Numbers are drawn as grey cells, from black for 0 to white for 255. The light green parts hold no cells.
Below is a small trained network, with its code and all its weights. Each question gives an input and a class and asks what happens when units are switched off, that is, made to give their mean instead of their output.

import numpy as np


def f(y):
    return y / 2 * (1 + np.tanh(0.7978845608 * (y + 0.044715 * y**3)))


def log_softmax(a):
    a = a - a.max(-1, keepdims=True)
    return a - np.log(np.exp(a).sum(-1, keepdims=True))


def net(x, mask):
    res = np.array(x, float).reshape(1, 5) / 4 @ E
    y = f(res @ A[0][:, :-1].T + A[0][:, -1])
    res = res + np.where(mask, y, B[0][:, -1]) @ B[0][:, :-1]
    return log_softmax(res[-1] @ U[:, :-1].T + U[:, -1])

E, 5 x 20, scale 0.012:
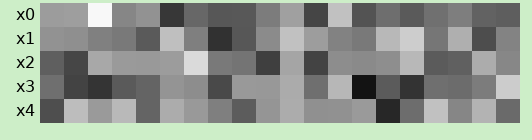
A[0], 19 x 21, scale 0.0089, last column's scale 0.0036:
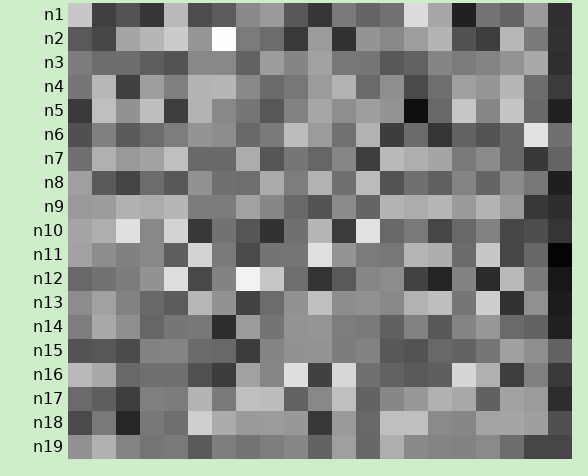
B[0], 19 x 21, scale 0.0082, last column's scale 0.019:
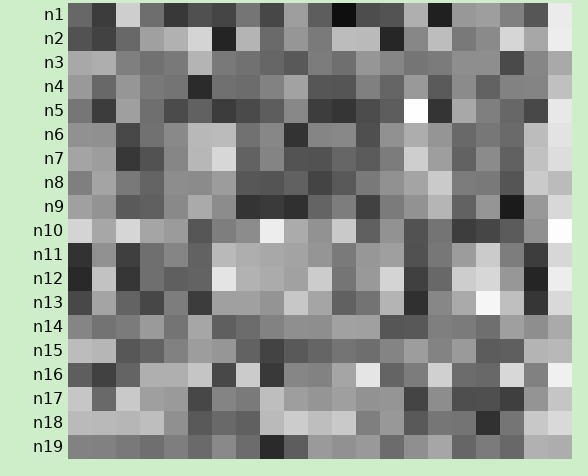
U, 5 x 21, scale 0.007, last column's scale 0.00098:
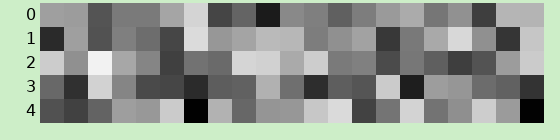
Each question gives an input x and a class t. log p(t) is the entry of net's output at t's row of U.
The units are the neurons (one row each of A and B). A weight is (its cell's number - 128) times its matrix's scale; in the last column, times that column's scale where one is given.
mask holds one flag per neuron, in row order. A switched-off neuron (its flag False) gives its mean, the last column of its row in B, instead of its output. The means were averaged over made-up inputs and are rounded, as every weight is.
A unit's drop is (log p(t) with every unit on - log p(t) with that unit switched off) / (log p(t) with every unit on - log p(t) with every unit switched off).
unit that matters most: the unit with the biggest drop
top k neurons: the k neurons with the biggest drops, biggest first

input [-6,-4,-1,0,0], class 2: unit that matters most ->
n18
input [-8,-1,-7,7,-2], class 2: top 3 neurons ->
[n18, n17, n2]
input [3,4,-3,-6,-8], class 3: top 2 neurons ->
[n1, n6]
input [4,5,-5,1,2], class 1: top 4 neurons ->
[n2, n13, n11, n18]
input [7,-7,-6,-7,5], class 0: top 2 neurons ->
[n9, n7]
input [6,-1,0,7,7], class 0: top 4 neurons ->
[n6, n1, n15, n8]
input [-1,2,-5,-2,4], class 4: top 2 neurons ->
[n16, n1]
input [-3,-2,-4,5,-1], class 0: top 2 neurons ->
[n2, n6]
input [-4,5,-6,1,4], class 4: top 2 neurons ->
[n16, n12]
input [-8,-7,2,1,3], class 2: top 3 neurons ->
[n18, n17, n13]
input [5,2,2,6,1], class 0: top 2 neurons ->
[n6, n18]
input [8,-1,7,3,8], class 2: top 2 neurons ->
[n10, n1]
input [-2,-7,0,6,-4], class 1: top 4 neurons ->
[n12, n9, n7, n1]
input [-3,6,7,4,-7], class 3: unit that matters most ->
n1
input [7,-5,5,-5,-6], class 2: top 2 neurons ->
[n10, n5]
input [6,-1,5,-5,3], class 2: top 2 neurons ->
[n10, n16]
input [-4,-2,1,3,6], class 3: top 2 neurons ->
[n5, n10]
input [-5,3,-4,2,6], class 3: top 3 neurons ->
[n5, n10, n4]
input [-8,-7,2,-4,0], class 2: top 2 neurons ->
[n18, n17]
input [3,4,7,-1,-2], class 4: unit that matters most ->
n2
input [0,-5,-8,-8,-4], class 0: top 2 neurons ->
[n7, n9]
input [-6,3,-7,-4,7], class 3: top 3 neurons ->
[n5, n4, n2]
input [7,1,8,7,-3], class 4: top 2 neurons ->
[n2, n7]
